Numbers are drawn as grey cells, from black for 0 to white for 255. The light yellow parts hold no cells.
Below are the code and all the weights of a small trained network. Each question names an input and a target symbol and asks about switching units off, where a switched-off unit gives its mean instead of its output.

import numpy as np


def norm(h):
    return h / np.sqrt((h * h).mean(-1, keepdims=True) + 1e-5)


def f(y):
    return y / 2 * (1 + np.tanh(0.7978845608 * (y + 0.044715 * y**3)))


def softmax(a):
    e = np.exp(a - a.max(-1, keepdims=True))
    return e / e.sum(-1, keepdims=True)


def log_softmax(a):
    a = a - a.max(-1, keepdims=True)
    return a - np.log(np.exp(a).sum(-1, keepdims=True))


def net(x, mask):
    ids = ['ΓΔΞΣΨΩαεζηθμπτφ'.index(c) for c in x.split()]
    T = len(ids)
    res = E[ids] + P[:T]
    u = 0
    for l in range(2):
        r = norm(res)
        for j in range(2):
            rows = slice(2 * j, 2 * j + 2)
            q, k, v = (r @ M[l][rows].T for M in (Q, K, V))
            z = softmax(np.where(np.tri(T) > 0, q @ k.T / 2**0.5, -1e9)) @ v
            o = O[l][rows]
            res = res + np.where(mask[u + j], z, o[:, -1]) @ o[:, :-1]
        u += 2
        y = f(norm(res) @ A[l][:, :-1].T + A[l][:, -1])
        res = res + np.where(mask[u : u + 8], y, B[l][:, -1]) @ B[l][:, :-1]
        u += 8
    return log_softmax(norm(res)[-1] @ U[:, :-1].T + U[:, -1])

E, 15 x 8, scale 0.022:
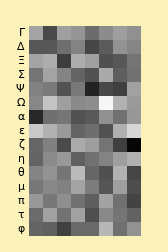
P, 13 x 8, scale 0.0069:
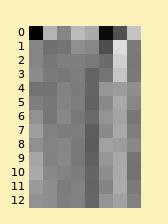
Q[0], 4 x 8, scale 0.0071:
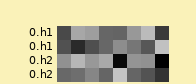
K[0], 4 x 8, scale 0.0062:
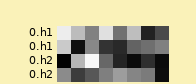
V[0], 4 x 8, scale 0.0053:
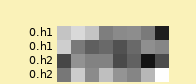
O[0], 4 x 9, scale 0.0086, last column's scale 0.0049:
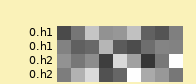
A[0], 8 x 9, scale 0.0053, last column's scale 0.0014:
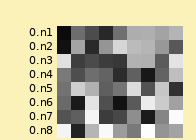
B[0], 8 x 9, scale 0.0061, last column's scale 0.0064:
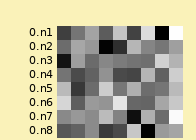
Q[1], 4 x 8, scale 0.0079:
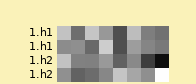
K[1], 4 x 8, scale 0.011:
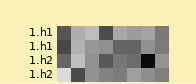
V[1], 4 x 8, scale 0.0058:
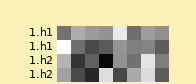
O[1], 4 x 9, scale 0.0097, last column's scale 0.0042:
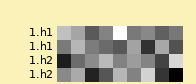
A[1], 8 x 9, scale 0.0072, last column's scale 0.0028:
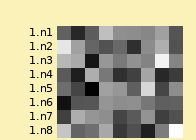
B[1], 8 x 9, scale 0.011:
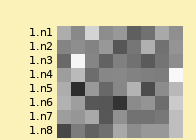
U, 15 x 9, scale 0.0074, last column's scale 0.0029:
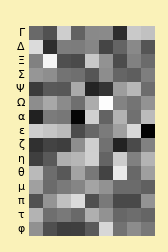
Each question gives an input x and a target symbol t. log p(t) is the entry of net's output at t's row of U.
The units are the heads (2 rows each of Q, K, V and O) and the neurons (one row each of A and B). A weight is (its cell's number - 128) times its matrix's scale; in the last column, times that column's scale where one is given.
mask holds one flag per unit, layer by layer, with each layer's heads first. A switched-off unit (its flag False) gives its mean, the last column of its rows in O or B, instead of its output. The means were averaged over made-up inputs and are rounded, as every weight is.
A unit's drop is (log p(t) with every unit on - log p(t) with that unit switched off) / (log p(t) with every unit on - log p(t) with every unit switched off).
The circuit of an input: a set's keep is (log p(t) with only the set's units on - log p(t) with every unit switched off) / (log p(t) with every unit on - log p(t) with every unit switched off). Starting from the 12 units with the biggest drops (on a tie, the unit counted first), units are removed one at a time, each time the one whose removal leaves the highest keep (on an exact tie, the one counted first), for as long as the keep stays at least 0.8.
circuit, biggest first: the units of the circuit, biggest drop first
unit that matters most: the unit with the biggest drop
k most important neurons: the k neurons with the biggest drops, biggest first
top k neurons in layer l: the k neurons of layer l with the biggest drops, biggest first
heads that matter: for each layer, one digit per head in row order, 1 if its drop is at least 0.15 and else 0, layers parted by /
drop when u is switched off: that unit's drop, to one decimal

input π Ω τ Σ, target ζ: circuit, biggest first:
(0.h2, 1.n7)
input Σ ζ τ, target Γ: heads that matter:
01 / 01
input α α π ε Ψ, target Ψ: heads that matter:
00 / 00
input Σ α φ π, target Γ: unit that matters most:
0.h2
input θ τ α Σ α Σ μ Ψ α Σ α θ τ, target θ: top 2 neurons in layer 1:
(1.n2, 1.n6)
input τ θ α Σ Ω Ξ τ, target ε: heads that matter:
01 / 01
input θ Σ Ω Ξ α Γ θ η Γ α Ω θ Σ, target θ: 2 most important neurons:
(0.n1, 0.n7)
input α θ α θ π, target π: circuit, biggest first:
(1.h2, 0.h1, 0.n3, 1.n5)
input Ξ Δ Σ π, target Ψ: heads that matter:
00 / 01
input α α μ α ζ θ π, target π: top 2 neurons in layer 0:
(0.n3, 0.n2)
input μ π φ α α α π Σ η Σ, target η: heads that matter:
10 / 11
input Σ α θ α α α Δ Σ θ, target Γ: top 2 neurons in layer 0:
(0.n1, 0.n7)
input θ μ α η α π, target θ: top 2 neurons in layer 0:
(0.n1, 0.n4)
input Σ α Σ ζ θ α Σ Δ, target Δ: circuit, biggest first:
(0.n6)
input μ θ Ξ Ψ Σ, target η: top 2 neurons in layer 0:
(0.n5, 0.n1)
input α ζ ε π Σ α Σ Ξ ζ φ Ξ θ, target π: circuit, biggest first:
(1.h2, 0.h1, 0.n8)
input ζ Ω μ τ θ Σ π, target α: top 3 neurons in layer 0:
(0.n1, 0.n3, 0.n5)
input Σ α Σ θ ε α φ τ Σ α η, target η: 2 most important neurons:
(0.n6, 1.n6)
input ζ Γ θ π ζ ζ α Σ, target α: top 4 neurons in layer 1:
(1.n8, 1.n6, 1.n5, 1.n4)
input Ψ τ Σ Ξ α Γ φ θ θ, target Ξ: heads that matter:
11 / 01
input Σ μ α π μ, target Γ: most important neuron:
(0.n1)
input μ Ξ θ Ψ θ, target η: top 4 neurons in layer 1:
(1.n6, 1.n8, 1.n5, 1.n4)
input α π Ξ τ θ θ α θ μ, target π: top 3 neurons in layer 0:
(0.n3, 0.n2, 0.n1)
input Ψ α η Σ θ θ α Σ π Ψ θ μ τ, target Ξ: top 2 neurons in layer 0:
(0.n1, 0.n6)
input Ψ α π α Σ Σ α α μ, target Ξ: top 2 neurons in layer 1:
(1.n4, 1.n8)
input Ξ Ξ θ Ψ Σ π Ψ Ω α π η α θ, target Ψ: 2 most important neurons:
(0.n1, 1.n8)
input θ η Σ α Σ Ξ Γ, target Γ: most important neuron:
(0.n8)
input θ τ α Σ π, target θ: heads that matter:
00 / 01
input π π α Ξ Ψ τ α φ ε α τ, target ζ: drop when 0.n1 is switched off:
0.2
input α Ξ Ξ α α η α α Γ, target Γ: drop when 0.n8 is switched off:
0.4
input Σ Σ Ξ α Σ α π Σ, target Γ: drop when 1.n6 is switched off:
0.1
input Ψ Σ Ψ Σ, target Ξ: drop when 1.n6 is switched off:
0.2
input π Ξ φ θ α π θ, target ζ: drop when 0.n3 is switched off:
0.0
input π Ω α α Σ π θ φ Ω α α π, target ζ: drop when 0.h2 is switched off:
1.0
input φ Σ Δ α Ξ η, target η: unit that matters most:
0.n6
